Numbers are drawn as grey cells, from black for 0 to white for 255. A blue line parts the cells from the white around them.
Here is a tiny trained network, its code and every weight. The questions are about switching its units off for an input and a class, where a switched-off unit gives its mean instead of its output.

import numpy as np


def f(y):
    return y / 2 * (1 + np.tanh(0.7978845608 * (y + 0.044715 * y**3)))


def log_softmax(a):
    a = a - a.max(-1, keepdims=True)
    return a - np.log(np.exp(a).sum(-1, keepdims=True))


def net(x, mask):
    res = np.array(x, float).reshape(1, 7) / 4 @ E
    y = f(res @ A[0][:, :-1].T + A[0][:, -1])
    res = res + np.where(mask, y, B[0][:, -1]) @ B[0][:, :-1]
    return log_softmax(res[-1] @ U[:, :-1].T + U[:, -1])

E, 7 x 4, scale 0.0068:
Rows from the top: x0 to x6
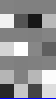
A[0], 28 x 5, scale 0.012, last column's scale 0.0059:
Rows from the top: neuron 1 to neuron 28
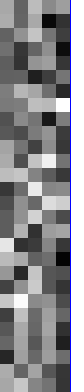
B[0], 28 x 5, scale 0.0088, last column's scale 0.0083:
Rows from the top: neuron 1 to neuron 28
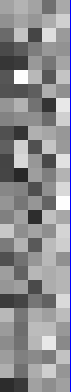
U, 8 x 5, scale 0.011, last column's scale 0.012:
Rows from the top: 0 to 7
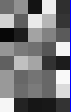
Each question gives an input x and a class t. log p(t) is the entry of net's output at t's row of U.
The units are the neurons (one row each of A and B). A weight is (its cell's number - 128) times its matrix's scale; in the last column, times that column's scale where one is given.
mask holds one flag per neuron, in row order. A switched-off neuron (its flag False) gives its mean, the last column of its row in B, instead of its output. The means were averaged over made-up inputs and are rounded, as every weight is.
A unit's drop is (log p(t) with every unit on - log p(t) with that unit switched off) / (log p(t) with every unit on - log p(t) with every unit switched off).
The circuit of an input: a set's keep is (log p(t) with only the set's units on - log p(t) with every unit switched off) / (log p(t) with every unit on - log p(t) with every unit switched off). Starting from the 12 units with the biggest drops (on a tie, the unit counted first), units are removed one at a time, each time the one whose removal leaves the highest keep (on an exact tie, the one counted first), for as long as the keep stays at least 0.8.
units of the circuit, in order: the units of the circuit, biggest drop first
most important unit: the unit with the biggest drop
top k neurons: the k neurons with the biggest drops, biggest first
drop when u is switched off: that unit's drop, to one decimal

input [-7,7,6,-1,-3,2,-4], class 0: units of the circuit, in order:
neuron 18
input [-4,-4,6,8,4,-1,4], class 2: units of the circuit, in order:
neuron 22; neuron 28
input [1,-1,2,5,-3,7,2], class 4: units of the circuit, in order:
neuron 12; neuron 8
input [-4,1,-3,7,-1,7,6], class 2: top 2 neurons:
neuron 22; neuron 28
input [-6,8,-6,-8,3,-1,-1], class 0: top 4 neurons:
neuron 18; neuron 11; neuron 22; neuron 13
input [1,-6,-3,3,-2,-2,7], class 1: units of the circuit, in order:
neuron 23; neuron 24
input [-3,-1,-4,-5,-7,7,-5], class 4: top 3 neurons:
neuron 12; neuron 8; neuron 1
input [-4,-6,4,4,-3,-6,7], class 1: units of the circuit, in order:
neuron 23; neuron 17; neuron 24
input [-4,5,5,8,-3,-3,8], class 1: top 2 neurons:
neuron 17; neuron 23
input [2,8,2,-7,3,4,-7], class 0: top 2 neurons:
neuron 18; neuron 11
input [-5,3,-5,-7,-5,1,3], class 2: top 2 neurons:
neuron 5; neuron 10
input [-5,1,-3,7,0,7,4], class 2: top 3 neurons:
neuron 22; neuron 28; neuron 13
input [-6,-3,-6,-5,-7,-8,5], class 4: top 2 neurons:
neuron 6; neuron 9
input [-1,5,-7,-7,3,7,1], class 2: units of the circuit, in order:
neuron 5
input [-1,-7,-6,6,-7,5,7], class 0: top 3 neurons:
neuron 16; neuron 3; neuron 7
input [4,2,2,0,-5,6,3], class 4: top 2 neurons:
neuron 12; neuron 8
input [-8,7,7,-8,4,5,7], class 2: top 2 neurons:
neuron 5; neuron 10
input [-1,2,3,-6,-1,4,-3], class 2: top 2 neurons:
neuron 5; neuron 17
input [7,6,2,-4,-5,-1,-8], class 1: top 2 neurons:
neuron 20; neuron 27
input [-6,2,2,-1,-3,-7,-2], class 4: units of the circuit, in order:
neuron 6
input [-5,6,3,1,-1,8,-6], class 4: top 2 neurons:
neuron 12; neuron 1
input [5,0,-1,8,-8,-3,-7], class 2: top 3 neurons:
neuron 13; neuron 22; neuron 28
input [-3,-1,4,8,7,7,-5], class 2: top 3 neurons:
neuron 22; neuron 13; neuron 28
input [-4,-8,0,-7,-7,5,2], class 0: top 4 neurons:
neuron 16; neuron 14; neuron 3; neuron 21
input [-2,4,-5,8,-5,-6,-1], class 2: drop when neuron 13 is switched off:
0.2
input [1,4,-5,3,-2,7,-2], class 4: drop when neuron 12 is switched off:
0.5
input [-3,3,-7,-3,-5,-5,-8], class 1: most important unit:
neuron 20
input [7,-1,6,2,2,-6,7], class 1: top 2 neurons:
neuron 23; neuron 17
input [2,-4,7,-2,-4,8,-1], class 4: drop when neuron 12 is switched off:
0.5
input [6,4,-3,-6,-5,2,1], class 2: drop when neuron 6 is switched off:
0.1
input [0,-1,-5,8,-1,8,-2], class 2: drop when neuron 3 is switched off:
0.0
